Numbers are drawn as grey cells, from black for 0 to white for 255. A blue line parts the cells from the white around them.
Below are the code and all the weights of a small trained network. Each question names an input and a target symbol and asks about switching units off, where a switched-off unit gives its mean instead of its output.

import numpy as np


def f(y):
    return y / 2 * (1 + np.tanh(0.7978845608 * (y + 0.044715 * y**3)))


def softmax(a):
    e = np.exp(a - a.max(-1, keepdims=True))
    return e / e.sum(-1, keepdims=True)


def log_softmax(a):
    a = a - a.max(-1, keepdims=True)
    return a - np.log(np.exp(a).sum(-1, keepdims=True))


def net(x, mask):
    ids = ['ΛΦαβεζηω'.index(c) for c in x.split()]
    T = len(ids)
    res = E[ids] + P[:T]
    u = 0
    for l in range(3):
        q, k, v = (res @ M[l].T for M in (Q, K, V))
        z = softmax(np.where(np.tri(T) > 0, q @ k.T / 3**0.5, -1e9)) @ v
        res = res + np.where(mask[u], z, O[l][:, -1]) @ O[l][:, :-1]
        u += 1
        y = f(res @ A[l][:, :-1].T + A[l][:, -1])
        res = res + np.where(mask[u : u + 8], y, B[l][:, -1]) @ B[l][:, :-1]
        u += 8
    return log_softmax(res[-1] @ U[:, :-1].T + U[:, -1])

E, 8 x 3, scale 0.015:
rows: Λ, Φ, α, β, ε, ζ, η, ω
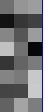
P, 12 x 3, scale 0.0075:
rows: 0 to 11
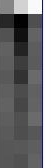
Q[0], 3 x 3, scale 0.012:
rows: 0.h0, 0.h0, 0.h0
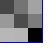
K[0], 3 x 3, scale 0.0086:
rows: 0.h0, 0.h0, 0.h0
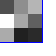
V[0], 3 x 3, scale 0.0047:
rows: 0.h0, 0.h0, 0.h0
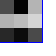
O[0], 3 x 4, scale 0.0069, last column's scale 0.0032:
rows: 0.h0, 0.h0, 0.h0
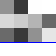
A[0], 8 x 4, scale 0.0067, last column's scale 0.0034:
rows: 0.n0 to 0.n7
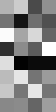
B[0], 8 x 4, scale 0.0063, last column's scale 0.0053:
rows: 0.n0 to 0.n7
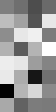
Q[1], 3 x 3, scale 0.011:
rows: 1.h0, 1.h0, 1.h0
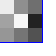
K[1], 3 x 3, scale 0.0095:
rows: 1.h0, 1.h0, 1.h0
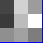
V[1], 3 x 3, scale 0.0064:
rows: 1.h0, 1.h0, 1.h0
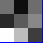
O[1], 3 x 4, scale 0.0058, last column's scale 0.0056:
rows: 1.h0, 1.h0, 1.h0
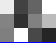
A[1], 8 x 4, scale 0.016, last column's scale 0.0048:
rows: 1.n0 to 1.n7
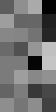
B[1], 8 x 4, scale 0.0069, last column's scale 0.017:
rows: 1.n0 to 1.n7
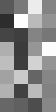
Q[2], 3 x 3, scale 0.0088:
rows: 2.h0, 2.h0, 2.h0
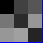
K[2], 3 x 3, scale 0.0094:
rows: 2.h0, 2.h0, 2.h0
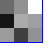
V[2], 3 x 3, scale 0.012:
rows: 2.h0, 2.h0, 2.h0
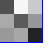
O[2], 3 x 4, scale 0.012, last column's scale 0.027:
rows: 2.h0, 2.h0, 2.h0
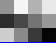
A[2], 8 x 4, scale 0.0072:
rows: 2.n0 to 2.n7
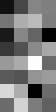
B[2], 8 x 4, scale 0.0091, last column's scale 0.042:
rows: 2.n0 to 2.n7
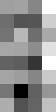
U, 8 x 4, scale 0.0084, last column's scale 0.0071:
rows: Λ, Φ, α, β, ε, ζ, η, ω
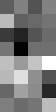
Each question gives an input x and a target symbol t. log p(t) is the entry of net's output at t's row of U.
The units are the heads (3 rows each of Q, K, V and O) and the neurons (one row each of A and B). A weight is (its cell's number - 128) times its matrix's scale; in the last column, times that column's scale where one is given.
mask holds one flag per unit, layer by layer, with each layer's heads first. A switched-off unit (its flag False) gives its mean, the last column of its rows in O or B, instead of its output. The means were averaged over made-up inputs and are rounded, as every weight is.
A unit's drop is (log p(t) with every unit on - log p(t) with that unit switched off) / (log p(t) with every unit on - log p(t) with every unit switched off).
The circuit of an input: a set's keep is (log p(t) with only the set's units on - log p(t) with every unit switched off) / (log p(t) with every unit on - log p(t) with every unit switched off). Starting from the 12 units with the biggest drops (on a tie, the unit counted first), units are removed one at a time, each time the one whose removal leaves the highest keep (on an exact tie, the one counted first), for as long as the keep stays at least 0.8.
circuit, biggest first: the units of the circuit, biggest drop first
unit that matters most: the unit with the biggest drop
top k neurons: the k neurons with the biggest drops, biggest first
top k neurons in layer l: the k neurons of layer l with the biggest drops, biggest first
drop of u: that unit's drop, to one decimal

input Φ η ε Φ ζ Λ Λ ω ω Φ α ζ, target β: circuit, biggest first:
(2.h0)
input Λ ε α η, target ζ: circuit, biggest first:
(0.h0 2.h0 1.h0)
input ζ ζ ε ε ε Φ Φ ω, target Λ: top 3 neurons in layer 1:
(1.n0 1.n5 1.n3)
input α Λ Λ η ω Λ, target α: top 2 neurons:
(2.n4 0.n2)
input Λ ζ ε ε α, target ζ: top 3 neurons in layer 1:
(1.n0 1.n5 1.n3)
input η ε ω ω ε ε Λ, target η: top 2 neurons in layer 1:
(1.n0 1.n3)
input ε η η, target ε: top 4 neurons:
(2.n4 2.n1 2.n0 2.n3)
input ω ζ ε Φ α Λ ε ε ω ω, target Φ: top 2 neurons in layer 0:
(0.n5 0.n2)
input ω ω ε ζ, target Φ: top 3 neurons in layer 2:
(2.n6 2.n4 2.n7)
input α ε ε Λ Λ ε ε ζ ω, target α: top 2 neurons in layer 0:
(0.n2 0.n6)
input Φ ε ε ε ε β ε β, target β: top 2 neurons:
(2.n0 2.n3)
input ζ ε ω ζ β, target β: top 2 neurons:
(0.n4 1.n4)
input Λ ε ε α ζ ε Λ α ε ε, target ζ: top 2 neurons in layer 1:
(1.n0 1.n5)
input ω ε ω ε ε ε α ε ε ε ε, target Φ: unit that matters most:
0.h0
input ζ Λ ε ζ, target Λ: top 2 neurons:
(2.n4 2.n1)
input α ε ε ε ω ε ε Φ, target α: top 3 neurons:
(2.n4 0.n2 0.n6)
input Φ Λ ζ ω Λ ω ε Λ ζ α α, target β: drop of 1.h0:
0.2
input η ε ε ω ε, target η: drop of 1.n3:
0.1
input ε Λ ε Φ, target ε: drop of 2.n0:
0.1
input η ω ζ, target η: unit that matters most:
2.h0
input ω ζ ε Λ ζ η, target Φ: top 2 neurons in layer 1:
(1.n5 1.n3)
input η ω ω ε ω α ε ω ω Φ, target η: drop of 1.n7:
0.0
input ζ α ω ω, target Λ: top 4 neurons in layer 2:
(2.n4 2.n1 2.n0 2.n3)
